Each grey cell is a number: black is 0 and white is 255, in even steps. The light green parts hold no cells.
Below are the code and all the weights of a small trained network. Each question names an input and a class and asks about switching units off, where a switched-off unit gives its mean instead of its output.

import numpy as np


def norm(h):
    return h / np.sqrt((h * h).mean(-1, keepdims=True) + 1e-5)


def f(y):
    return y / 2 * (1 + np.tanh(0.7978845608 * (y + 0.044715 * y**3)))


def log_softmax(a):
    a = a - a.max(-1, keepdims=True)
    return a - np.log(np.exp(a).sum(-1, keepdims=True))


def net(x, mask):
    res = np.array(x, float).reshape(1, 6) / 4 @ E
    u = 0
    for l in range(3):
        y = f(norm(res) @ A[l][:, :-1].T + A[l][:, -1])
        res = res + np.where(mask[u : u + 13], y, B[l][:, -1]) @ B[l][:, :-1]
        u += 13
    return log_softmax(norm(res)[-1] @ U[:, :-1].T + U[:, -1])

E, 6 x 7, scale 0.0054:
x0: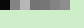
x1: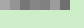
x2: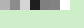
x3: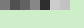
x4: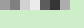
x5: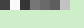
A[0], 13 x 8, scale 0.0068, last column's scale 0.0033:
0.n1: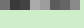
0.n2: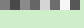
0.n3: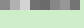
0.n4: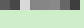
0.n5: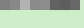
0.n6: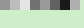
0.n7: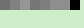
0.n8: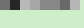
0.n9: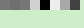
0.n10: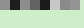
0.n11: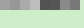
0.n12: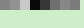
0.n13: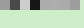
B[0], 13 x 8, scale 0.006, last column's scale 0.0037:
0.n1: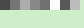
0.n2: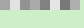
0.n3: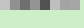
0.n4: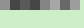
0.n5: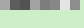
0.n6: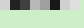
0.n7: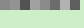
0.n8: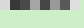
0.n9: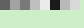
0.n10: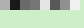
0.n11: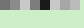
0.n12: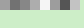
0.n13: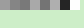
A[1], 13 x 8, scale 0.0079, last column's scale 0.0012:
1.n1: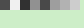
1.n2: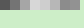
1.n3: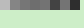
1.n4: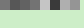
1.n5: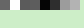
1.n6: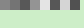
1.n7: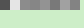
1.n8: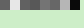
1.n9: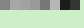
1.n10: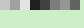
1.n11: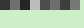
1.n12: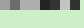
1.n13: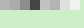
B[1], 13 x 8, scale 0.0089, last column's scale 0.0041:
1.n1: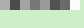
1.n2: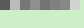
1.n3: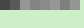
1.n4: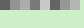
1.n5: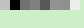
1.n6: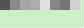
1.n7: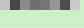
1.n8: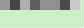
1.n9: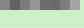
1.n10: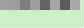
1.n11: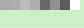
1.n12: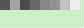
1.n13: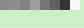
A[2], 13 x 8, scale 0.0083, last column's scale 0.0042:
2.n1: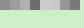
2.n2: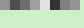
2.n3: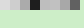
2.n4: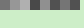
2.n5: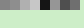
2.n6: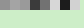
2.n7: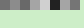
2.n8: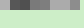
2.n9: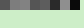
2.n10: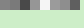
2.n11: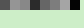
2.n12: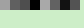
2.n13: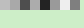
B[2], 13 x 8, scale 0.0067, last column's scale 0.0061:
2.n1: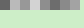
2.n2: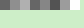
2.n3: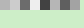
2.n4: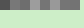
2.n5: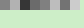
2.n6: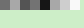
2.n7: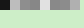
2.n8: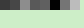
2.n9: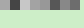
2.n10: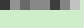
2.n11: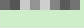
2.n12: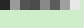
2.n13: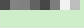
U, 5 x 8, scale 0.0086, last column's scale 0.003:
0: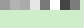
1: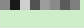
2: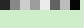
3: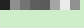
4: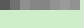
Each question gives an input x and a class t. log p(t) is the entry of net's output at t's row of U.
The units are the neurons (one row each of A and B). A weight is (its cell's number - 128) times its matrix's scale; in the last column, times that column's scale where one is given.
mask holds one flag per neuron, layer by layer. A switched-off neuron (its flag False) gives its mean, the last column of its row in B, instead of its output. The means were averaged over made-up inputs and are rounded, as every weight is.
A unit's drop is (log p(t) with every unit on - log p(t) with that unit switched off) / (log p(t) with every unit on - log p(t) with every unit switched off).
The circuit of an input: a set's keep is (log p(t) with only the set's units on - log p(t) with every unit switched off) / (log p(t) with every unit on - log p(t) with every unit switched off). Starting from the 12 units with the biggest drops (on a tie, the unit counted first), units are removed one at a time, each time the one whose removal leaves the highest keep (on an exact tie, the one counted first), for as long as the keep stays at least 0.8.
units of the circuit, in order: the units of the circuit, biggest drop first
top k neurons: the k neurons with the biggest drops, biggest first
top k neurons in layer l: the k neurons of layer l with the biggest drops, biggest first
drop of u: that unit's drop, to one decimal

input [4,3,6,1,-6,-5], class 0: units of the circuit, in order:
[2.n3]
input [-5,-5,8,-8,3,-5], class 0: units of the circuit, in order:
[0.n2 2.n3]
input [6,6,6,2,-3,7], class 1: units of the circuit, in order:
[1.n1 1.n8]
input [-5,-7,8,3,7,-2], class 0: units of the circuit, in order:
[0.n2 1.n10]
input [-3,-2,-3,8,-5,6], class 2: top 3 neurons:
[0.n9 0.n11 1.n6]
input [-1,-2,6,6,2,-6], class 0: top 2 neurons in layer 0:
[0.n2 0.n6]
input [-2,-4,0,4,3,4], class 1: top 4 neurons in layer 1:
[1.n5 1.n7 1.n8 1.n1]
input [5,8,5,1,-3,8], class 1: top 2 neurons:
[1.n1 1.n5]
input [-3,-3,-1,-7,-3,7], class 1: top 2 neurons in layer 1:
[1.n5 1.n8]
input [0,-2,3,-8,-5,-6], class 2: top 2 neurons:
[0.n6 1.n5]
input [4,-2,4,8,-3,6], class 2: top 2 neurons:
[0.n12 0.n9]
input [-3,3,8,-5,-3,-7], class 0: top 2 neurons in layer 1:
[1.n5 1.n1]
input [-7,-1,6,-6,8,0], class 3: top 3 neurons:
[2.n13 1.n12 0.n11]
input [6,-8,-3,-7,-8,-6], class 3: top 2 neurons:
[2.n12 0.n9]
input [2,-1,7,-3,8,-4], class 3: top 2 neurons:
[2.n13 1.n12]
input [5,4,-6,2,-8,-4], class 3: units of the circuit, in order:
[2.n6]
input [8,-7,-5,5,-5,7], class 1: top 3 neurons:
[1.n1 1.n5 0.n13]
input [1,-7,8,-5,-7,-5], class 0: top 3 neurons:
[0.n2 0.n13 2.n3]
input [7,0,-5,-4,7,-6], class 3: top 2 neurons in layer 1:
[1.n12 1.n1]
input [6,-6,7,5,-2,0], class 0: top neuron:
[0.n2]
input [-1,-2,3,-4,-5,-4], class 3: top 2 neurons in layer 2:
[2.n12 2.n6]
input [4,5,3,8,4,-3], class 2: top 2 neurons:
[0.n9 0.n10]
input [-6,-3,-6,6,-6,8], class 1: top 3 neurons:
[1.n1 1.n5 0.n13]
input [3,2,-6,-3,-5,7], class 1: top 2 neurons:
[1.n1 1.n5]
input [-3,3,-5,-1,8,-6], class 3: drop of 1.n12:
0.4
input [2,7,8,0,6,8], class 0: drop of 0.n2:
0.1
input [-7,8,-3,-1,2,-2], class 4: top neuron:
[0.n13]
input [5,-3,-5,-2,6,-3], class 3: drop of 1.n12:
0.6
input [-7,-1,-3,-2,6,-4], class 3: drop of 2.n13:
0.2
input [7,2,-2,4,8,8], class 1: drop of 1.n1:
0.4
